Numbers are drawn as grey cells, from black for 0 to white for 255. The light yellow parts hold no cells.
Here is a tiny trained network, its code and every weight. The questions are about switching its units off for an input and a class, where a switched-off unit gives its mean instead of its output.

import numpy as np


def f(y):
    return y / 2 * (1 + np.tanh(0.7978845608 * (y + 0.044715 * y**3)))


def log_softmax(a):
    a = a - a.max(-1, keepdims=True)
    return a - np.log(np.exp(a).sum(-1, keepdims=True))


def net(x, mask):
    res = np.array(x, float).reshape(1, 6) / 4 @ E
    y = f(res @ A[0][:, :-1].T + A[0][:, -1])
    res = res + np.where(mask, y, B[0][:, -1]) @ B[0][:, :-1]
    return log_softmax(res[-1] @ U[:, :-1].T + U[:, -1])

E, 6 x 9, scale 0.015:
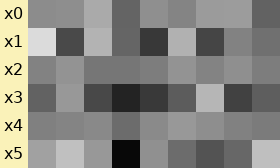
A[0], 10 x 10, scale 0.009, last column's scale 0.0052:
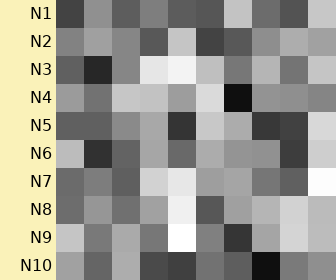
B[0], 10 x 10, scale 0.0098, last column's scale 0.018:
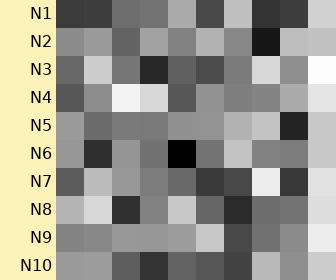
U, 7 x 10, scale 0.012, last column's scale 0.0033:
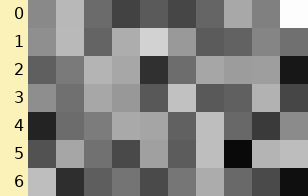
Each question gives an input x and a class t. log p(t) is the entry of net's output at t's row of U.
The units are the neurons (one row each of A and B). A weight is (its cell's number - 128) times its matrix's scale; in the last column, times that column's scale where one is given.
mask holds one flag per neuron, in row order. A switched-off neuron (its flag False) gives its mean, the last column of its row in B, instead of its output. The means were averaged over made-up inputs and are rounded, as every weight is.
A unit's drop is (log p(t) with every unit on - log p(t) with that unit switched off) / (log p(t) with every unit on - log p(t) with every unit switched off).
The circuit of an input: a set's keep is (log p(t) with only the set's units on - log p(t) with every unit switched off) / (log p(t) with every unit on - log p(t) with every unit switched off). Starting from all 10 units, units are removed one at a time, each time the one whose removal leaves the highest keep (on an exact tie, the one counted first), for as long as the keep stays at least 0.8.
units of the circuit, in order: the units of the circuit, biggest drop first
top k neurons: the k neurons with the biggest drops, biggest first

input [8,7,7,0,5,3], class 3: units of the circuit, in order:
N3, N7
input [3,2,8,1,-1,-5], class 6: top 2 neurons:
N4, N6
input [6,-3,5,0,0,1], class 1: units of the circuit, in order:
N3, N6
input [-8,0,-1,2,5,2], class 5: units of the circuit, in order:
N7
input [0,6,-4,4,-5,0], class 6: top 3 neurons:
N3, N7, N8
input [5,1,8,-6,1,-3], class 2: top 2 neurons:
N4, N10
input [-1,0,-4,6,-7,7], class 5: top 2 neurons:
N7, N3
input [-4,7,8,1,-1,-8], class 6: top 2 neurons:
N5, N6
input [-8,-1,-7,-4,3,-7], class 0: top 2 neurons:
N3, N7
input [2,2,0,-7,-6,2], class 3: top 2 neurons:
N4, N9
